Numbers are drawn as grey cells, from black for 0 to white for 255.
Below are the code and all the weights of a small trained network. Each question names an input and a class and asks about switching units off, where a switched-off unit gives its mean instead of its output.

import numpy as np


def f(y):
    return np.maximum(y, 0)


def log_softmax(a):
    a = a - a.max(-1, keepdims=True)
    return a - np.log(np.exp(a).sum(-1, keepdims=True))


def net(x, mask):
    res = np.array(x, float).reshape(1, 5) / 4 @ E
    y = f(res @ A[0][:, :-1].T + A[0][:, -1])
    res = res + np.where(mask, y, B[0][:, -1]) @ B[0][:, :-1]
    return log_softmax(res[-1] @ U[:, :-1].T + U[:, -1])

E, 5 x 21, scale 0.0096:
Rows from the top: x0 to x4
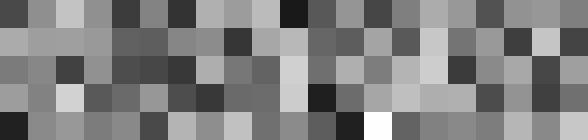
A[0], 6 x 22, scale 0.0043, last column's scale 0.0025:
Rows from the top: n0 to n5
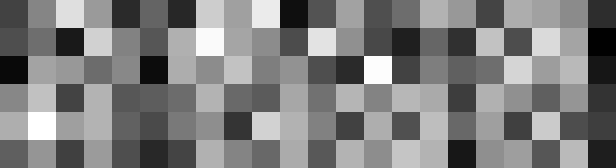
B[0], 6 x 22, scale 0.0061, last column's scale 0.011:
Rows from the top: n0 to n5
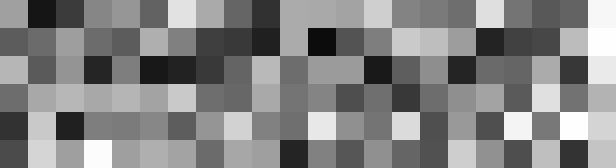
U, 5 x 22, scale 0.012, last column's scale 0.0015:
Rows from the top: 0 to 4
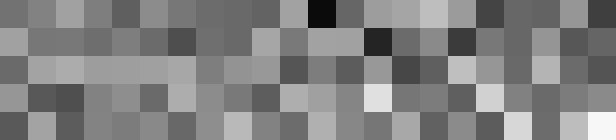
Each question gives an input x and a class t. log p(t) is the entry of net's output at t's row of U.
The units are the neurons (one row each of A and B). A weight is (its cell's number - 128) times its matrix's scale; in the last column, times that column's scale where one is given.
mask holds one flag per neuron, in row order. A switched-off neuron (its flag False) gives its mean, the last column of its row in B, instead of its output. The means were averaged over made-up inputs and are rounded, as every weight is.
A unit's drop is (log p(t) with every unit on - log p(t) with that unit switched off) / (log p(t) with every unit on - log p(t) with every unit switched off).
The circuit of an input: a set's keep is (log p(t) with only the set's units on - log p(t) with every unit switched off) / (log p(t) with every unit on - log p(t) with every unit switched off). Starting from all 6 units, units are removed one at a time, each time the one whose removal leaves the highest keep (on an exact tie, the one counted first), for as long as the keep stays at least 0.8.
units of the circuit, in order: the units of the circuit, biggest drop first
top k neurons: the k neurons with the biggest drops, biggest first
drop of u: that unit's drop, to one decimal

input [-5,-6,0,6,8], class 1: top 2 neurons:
(n2, n1)
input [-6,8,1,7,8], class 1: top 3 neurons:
(n2, n1, n0)
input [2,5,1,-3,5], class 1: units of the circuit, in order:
(n2)
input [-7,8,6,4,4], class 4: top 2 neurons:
(n4, n0)
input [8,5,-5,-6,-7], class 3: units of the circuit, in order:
(n0, n2)
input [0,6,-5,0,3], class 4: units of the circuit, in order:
(n4, n5)
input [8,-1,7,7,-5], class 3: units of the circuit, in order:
(n0, n1)
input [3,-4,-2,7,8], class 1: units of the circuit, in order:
(n2, n1)
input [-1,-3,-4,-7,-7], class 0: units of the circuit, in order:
(n1, n2)
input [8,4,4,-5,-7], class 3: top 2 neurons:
(n0, n2)
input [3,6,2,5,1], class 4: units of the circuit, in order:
(n4, n1)
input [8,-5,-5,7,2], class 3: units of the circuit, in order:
(n0, n1)
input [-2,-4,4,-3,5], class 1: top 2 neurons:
(n2, n4)
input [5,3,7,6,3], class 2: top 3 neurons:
(n5, n1, n3)
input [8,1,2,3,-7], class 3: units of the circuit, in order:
(n0, n2)
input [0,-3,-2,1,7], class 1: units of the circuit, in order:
(n2)
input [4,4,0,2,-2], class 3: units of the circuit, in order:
(n1, n0, n2)
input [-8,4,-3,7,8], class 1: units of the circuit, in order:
(n2, n1)
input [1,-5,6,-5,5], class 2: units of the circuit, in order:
(n5, n4)
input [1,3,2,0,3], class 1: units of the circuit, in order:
(n1, n2)
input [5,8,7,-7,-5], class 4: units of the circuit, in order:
(n4)
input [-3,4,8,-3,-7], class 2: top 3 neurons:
(n5, n3, n2)
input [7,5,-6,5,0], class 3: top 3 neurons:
(n0, n1, n5)
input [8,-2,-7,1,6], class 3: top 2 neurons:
(n0, n5)
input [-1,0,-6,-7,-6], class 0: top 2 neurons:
(n1, n2)
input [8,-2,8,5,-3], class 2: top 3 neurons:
(n5, n3, n1)
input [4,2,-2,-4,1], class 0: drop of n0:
-0.1
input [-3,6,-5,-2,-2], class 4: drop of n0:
0.2
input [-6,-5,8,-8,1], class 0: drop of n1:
0.9
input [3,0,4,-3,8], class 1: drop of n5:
0.0
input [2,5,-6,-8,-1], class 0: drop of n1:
0.8
